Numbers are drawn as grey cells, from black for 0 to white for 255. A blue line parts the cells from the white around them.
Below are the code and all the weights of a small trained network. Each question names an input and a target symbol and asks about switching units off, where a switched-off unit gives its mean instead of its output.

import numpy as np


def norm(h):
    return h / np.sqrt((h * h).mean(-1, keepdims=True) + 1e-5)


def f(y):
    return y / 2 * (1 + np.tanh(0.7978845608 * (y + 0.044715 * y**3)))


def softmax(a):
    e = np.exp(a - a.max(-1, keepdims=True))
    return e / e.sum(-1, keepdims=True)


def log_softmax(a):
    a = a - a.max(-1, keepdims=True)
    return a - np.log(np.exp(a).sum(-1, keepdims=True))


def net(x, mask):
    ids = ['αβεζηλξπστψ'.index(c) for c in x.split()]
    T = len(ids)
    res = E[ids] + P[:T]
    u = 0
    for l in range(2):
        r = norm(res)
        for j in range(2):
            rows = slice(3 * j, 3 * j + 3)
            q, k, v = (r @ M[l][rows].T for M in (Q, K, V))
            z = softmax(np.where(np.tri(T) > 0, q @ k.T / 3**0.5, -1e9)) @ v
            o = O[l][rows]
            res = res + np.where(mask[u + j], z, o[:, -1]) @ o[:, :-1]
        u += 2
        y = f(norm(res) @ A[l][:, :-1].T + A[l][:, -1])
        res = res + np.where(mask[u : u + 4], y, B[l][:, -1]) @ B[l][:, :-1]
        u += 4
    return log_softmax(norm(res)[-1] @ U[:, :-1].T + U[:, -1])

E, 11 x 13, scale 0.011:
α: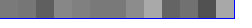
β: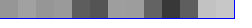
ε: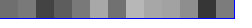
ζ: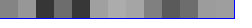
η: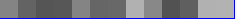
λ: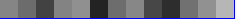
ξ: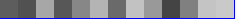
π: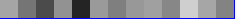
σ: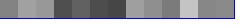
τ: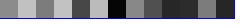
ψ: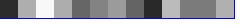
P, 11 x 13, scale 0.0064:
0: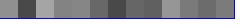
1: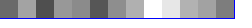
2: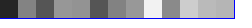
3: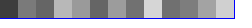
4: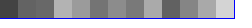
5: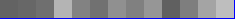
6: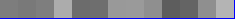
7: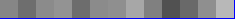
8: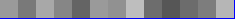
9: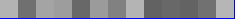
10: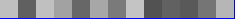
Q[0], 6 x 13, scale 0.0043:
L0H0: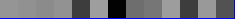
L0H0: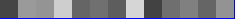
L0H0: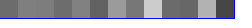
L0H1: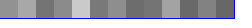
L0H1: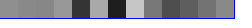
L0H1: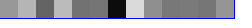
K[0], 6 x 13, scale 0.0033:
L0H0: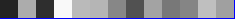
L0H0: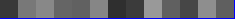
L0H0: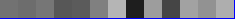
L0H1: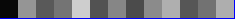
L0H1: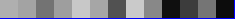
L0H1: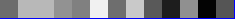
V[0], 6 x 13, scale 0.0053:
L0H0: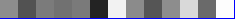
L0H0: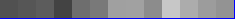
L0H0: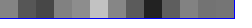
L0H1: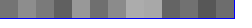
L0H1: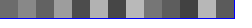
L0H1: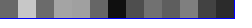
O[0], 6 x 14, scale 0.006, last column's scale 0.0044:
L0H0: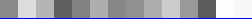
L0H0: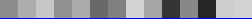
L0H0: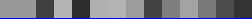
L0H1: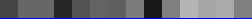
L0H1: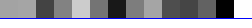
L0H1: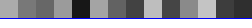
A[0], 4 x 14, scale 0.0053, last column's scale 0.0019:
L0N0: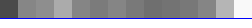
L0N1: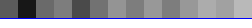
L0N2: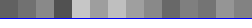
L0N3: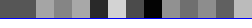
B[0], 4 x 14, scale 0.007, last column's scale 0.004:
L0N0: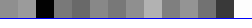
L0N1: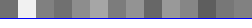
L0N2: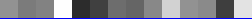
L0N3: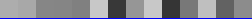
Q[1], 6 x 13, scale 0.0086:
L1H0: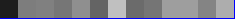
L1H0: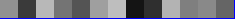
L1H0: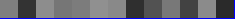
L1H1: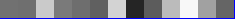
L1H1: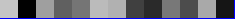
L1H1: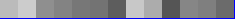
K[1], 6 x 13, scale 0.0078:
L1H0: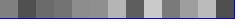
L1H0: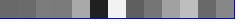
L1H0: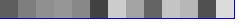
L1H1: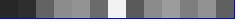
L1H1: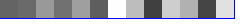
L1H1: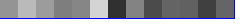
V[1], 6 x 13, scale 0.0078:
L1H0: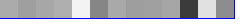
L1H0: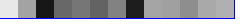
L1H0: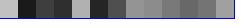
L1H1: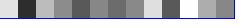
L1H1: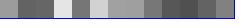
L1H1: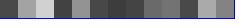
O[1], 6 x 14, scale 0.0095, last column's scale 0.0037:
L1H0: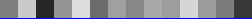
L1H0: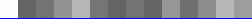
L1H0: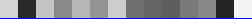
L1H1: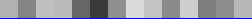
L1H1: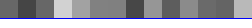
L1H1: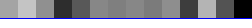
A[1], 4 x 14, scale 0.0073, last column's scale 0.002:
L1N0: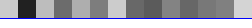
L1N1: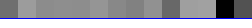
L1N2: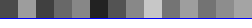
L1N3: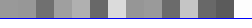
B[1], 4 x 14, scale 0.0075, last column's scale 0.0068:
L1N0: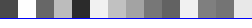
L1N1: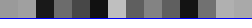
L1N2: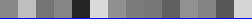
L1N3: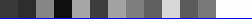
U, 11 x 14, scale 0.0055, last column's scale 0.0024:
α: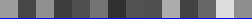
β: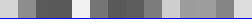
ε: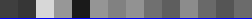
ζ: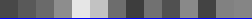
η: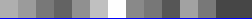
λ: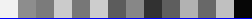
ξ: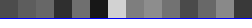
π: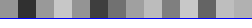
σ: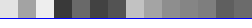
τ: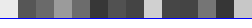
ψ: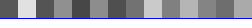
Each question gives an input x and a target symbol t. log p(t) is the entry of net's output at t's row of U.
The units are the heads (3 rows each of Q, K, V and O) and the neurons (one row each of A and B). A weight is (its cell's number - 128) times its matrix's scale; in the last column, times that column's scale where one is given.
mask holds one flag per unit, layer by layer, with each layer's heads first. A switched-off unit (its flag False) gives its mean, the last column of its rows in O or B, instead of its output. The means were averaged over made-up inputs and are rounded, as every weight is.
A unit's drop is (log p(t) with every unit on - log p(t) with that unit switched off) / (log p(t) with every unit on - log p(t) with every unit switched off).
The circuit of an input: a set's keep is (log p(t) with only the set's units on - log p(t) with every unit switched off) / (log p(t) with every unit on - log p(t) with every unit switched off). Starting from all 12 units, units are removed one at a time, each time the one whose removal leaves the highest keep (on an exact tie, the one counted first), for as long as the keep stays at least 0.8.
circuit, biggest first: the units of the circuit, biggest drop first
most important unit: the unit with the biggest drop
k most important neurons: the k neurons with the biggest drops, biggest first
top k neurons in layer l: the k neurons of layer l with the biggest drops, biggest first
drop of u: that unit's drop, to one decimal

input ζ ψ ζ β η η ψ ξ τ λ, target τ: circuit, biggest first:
L0H1; L1H1
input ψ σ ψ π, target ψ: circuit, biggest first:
L1H0; L0N3
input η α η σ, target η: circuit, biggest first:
L1H0; L1N0
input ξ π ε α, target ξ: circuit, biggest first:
L1H0; L1N3; L1N1
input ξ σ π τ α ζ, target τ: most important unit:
L0H0
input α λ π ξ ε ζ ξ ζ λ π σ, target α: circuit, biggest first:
L0H0; L0N1; L0H1; L1H0
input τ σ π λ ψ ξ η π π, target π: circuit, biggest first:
L0H1; L0H0; L1H1; L1N3
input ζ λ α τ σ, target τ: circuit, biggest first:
L0H1; L1N0
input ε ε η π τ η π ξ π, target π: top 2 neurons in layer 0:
L0N0; L0N2
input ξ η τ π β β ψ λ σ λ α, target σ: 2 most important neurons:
L0N0; L0N3
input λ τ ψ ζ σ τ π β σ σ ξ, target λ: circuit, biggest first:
L0H1; L0H0; L1H0; L1N0
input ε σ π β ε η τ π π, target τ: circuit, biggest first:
L0H1; L1N0
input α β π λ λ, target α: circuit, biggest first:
L0H1; L0N1; L1H0
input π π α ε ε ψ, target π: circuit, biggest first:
L1H1
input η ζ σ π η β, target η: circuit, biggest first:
L1H0; L1N0
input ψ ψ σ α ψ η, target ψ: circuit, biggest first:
L0N3; L1H0
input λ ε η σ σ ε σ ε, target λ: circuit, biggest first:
L1H0; L0H0; L1N0; L0H1
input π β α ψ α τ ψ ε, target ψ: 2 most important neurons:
L0N3; L1N2
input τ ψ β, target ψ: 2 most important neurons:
L0N3; L0N1
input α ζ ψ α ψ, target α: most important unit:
L0H1
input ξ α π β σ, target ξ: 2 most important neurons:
L1N1; L1N3
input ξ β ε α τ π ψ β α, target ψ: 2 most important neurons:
L0N3; L1N2
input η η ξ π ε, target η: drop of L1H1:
0.2
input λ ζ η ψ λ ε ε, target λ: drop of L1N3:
0.1
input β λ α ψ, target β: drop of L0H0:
0.3
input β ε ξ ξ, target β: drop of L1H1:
0.1
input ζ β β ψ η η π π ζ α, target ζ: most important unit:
L0H1
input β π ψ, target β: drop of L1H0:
0.4
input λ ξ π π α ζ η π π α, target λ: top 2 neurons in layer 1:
L1N0; L1N3
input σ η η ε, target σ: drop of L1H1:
0.9
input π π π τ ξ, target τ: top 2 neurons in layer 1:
L1N0; L1N3
